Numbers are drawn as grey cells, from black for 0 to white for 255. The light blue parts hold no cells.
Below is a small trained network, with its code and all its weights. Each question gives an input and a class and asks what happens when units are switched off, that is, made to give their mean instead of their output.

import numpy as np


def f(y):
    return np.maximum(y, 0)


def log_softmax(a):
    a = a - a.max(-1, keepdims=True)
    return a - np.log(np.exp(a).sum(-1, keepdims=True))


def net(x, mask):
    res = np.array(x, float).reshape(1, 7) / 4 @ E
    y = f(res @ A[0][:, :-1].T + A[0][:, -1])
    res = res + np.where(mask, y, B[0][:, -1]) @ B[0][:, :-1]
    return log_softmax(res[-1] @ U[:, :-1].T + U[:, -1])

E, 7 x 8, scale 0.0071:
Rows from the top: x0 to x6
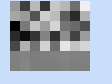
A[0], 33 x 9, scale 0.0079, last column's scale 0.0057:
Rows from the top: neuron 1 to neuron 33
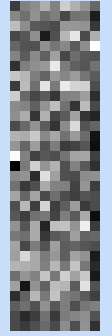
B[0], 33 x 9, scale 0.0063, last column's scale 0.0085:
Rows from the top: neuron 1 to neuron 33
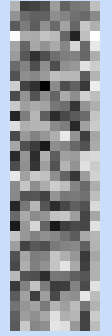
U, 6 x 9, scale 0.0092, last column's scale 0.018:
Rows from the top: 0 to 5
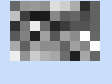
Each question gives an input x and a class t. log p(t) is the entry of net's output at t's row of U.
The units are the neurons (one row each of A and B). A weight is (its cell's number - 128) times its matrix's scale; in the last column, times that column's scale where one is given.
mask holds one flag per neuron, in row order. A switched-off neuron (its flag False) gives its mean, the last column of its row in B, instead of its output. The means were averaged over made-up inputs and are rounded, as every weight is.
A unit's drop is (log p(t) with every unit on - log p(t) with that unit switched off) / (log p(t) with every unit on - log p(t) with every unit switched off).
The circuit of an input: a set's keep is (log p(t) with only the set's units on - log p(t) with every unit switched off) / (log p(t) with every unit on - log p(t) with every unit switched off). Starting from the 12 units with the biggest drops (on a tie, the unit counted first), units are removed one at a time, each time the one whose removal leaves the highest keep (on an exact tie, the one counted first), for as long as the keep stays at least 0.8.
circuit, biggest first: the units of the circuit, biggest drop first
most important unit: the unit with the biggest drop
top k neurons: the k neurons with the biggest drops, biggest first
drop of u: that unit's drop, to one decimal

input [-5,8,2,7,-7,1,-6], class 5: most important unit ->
neuron 18
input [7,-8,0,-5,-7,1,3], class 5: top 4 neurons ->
(neuron 4; neuron 24; neuron 9; neuron 21)
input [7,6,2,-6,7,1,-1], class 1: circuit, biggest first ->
(neuron 9; neuron 28)
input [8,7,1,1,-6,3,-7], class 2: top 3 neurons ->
(neuron 29; neuron 23; neuron 4)
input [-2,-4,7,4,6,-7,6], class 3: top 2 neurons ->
(neuron 17; neuron 30)
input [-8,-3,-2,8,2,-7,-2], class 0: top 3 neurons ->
(neuron 32; neuron 33; neuron 23)
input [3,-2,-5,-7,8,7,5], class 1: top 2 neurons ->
(neuron 9; neuron 28)
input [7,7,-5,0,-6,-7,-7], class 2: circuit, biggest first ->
(neuron 29; neuron 23)
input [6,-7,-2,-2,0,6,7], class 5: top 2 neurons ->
(neuron 4; neuron 21)
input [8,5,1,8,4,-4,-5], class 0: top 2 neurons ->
(neuron 33; neuron 19)
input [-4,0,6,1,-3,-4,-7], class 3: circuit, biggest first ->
(neuron 17; neuron 7)
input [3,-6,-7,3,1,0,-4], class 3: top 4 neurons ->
(neuron 16; neuron 10; neuron 3; neuron 18)
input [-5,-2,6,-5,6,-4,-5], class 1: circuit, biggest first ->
(neuron 9; neuron 1)
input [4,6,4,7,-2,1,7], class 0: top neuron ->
(neuron 33)
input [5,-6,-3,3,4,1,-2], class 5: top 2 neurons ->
(neuron 4; neuron 13)
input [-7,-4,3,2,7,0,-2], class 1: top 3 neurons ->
(neuron 9; neuron 1; neuron 23)
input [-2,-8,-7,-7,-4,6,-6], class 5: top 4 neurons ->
(neuron 4; neuron 13; neuron 24; neuron 32)
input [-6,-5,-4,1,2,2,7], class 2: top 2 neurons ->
(neuron 21; neuron 12)
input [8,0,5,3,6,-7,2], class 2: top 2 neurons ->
(neuron 23; neuron 29)
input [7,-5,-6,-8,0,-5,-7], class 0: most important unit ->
neuron 27
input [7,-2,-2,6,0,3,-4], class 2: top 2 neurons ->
(neuron 23; neuron 29)
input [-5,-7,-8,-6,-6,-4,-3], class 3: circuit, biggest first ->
(neuron 16; neuron 10)
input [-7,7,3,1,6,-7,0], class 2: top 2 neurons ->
(neuron 21; neuron 12)
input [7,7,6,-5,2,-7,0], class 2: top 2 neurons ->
(neuron 23; neuron 29)
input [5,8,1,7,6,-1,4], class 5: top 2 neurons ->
(neuron 11; neuron 18)
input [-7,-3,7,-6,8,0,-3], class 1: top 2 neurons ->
(neuron 9; neuron 1)
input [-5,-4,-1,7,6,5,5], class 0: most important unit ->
neuron 32
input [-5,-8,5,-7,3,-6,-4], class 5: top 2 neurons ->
(neuron 4; neuron 13)
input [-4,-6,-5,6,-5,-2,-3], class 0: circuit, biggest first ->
(neuron 32; neuron 33)
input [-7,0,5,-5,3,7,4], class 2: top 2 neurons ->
(neuron 21; neuron 12)
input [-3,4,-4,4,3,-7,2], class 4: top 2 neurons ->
(neuron 4; neuron 18)
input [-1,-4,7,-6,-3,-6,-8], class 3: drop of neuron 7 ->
0.2
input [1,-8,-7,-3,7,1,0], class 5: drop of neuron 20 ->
0.1
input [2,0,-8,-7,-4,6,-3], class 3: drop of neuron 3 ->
0.2
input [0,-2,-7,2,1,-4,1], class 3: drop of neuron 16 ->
0.1
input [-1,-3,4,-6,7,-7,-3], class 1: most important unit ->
neuron 9
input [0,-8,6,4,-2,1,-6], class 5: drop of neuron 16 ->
0.1
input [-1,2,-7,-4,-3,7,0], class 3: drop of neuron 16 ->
0.2
